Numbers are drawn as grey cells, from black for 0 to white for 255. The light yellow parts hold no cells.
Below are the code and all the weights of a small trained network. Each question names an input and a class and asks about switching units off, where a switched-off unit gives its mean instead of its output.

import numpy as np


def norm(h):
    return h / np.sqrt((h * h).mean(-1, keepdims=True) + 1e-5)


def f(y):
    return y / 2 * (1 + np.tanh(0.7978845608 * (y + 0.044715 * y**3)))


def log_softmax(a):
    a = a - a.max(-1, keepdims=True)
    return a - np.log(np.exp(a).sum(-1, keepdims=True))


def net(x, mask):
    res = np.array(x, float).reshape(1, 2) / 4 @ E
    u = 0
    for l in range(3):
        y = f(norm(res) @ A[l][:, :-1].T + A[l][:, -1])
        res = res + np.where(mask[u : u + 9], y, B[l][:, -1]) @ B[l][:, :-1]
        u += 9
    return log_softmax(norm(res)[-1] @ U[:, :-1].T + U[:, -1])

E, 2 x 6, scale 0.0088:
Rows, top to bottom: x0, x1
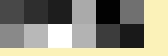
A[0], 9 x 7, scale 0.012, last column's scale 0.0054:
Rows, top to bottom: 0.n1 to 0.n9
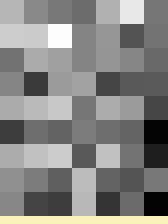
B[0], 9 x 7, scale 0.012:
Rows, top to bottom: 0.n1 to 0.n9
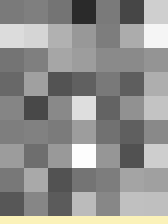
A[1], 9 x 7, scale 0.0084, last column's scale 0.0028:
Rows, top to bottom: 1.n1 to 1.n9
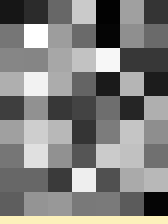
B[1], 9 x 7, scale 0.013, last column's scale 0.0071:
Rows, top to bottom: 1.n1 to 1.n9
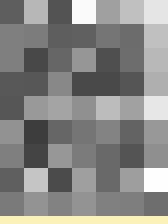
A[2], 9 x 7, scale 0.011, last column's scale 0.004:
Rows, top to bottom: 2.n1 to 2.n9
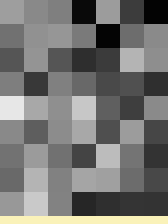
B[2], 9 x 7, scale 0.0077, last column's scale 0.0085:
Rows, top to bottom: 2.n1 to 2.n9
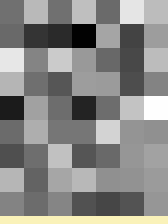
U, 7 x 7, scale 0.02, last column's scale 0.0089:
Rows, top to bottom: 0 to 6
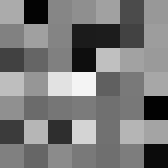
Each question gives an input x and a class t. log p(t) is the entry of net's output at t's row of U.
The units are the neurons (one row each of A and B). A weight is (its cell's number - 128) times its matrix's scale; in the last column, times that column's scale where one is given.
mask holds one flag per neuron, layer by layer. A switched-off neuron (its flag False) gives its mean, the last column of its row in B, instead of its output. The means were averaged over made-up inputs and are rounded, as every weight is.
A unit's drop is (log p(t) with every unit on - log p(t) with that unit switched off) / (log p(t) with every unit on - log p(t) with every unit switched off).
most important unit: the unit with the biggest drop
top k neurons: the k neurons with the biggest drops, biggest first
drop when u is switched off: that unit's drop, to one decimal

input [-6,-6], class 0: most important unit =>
1.n3
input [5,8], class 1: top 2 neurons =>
(0.n5, 0.n7)
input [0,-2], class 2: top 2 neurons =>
(0.n2, 1.n5)
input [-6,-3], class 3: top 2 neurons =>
(0.n7, 0.n5)
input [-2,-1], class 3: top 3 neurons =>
(0.n7, 0.n5, 0.n9)
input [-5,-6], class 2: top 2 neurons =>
(0.n1, 0.n2)
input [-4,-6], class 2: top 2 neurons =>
(0.n1, 0.n2)
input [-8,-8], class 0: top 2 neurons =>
(2.n5, 1.n3)
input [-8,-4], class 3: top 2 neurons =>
(0.n7, 0.n5)
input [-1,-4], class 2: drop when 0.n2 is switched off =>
0.3
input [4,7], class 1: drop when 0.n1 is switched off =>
0.0
